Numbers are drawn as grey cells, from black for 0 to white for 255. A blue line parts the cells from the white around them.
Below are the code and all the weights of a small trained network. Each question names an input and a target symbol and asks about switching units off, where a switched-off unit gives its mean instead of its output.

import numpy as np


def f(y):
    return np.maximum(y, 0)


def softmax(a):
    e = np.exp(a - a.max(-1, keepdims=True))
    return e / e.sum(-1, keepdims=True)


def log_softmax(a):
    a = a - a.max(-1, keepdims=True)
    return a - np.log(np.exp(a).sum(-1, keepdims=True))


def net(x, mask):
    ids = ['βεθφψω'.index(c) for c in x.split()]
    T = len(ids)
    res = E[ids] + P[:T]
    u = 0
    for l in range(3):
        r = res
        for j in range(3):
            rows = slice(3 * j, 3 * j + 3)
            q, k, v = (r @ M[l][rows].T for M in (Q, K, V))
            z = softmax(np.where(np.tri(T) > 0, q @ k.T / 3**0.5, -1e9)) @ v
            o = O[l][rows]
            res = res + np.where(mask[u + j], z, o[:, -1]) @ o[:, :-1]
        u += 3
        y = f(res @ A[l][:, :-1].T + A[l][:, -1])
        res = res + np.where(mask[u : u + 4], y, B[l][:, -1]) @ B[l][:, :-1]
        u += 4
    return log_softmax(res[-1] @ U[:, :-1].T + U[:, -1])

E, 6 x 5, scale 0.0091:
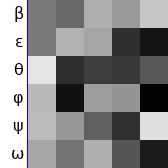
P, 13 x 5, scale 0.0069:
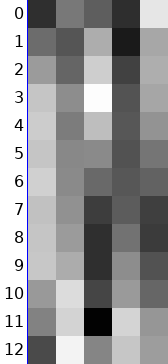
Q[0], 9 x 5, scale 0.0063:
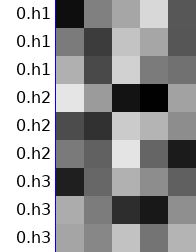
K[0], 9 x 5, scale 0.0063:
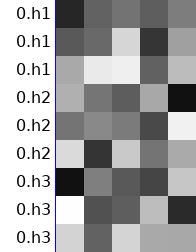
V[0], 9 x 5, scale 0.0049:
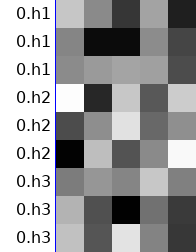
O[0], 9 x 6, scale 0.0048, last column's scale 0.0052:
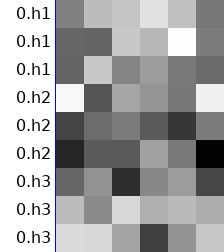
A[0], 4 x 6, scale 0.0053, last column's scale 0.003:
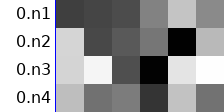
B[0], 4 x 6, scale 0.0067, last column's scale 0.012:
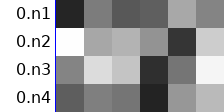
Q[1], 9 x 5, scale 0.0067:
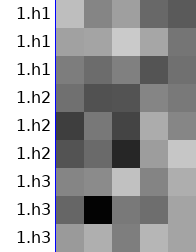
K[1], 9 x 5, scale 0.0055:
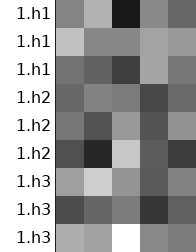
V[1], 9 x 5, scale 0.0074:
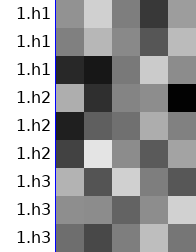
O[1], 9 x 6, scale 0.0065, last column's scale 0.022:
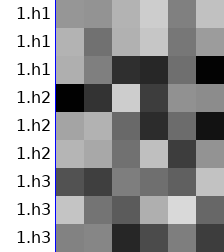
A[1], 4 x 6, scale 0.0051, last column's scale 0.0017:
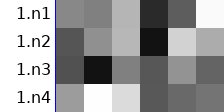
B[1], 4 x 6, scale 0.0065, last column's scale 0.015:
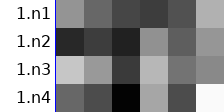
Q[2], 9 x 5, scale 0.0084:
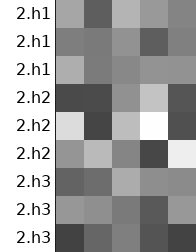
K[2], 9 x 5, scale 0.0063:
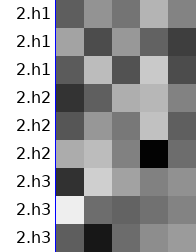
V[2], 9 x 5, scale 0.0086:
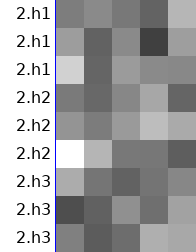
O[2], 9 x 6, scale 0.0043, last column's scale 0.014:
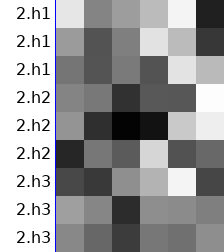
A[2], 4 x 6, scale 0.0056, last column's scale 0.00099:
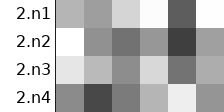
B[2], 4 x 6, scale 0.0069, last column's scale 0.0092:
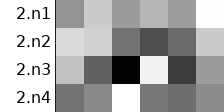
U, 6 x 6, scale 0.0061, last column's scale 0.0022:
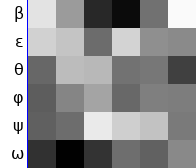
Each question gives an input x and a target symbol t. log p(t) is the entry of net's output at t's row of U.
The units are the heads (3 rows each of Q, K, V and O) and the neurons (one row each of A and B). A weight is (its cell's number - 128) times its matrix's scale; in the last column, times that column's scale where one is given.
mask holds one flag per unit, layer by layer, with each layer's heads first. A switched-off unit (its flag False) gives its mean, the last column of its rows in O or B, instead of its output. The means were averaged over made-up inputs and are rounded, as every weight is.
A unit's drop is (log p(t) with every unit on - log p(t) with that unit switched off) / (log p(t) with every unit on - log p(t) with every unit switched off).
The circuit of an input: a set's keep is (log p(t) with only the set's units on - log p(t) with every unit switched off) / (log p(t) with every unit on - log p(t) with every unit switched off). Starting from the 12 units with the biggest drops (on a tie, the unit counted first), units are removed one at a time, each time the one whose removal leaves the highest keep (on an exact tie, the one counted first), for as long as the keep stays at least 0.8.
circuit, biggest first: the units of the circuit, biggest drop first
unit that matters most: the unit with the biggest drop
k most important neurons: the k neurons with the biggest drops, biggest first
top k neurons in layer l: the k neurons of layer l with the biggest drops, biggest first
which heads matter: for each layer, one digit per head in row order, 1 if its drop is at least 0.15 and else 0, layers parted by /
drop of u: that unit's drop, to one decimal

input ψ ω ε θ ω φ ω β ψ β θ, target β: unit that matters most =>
2.h2
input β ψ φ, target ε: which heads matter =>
000 / 001 / 110
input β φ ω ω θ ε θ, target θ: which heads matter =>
000 / 011 / 010
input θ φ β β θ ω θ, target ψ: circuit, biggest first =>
[1.h1; 1.h2; 0.n2; 0.h2]
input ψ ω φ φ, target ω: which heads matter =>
100 / 111 / 000
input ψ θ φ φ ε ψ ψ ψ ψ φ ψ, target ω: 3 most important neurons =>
[0.n2; 0.n4; 1.n4]
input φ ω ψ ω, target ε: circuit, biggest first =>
[0.n2; 1.h2; 2.n3]
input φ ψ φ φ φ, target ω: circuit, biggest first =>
[0.n3; 1.h1]
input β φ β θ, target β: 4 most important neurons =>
[0.n4; 0.n3; 1.n2; 1.n1]
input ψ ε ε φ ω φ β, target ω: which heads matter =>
000 / 010 / 000
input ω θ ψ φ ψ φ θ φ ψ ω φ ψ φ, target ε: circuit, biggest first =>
[1.h2; 0.h1]
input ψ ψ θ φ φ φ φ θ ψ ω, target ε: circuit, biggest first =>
[0.h3; 0.h1; 2.n3; 1.h2]
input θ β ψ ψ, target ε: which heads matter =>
000 / 111 / 110
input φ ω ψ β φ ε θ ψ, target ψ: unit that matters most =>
1.h1
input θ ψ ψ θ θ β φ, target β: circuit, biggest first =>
[2.h2; 0.n2; 2.n2]
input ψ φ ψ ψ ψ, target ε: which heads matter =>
000 / 010 / 000
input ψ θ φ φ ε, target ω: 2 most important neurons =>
[0.n3; 1.n1]
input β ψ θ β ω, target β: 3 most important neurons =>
[1.n1; 2.n2; 0.n3]
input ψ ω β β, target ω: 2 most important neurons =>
[0.n3; 2.n1]
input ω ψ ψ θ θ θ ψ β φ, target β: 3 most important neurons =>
[0.n2; 2.n2; 0.n3]
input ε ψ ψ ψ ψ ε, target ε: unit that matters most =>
0.n2
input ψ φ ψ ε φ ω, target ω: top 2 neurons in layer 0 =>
[0.n3; 0.n4]
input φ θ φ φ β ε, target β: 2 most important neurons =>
[0.n2; 1.n2]
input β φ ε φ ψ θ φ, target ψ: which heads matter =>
010 / 110 / 001
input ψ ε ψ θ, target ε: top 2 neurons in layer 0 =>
[0.n4; 0.n3]
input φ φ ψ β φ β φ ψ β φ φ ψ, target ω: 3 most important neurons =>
[0.n2; 0.n4; 1.n2]
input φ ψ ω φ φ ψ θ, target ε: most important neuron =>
[1.n2]
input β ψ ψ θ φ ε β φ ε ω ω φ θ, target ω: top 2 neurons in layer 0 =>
[0.n3; 0.n2]
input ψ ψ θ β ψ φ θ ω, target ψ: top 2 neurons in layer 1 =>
[1.n2; 1.n4]
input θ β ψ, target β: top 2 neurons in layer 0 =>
[0.n3; 0.n4]
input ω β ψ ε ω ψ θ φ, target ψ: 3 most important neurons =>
[1.n4; 2.n1; 0.n3]
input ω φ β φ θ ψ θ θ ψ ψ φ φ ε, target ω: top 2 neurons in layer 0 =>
[0.n3; 0.n2]
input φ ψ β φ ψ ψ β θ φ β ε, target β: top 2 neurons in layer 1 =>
[1.n1; 1.n4]
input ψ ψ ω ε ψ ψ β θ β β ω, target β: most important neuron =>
[0.n2]
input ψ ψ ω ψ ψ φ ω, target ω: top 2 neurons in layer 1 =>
[1.n1; 1.n4]
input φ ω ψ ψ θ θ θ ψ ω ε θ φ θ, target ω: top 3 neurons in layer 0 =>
[0.n3; 0.n4; 0.n2]
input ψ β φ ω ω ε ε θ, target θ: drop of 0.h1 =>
0.1
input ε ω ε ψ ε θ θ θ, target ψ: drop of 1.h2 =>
0.9
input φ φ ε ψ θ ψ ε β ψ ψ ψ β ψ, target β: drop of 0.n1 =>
0.0
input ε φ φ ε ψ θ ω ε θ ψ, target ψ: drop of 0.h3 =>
0.2
